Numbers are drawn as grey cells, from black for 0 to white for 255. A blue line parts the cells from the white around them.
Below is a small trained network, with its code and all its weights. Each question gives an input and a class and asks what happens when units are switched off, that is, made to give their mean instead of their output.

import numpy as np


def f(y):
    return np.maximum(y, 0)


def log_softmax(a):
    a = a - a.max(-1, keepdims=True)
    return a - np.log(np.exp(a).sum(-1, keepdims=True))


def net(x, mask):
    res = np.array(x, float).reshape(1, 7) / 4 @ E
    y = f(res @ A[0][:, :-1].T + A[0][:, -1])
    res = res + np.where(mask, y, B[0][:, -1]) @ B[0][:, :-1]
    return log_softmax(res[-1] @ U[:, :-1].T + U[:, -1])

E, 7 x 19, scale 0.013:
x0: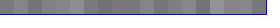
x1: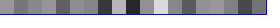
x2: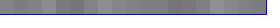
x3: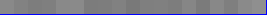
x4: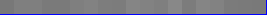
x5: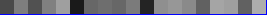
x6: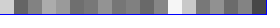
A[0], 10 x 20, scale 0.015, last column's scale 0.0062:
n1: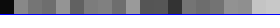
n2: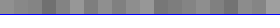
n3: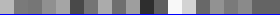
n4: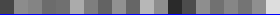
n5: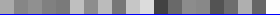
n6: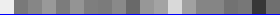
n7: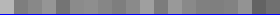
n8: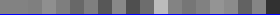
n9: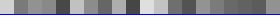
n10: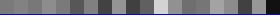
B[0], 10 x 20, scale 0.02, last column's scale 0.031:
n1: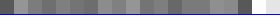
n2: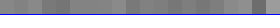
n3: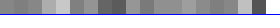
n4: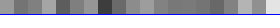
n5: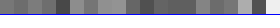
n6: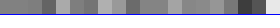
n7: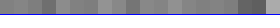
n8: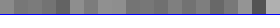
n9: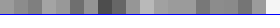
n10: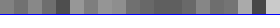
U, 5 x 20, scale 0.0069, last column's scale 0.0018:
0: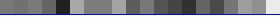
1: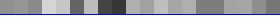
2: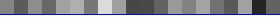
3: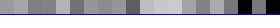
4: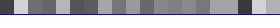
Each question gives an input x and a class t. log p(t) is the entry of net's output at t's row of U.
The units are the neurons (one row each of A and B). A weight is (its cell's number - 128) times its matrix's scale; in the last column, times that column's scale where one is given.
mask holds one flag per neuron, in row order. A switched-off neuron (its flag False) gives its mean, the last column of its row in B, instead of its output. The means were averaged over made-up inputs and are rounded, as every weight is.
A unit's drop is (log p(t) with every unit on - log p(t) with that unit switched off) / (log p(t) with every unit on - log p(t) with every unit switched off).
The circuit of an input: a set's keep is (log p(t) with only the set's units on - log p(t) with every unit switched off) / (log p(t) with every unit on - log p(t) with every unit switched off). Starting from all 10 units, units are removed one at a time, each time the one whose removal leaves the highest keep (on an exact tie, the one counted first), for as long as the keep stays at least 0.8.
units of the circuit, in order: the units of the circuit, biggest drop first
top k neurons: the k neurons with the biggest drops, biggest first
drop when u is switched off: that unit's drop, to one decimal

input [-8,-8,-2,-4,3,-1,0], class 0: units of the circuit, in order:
n5
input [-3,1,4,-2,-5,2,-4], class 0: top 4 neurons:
n3, n9, n6, n4
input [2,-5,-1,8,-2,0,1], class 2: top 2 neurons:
n9, n4
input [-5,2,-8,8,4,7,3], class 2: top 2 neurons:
n9, n10
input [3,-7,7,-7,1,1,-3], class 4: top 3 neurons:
n1, n10, n4
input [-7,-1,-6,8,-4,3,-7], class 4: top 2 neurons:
n1, n5
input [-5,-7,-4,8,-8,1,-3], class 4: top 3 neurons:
n1, n10, n4
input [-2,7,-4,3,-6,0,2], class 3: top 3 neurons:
n9, n5, n3
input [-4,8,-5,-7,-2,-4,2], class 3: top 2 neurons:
n6, n9
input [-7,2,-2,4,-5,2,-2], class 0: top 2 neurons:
n3, n9
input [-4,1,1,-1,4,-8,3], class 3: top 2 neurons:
n9, n10
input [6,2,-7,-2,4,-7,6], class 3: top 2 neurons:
n9, n6
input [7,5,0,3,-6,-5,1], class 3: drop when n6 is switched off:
0.8
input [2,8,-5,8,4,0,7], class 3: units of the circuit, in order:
n6
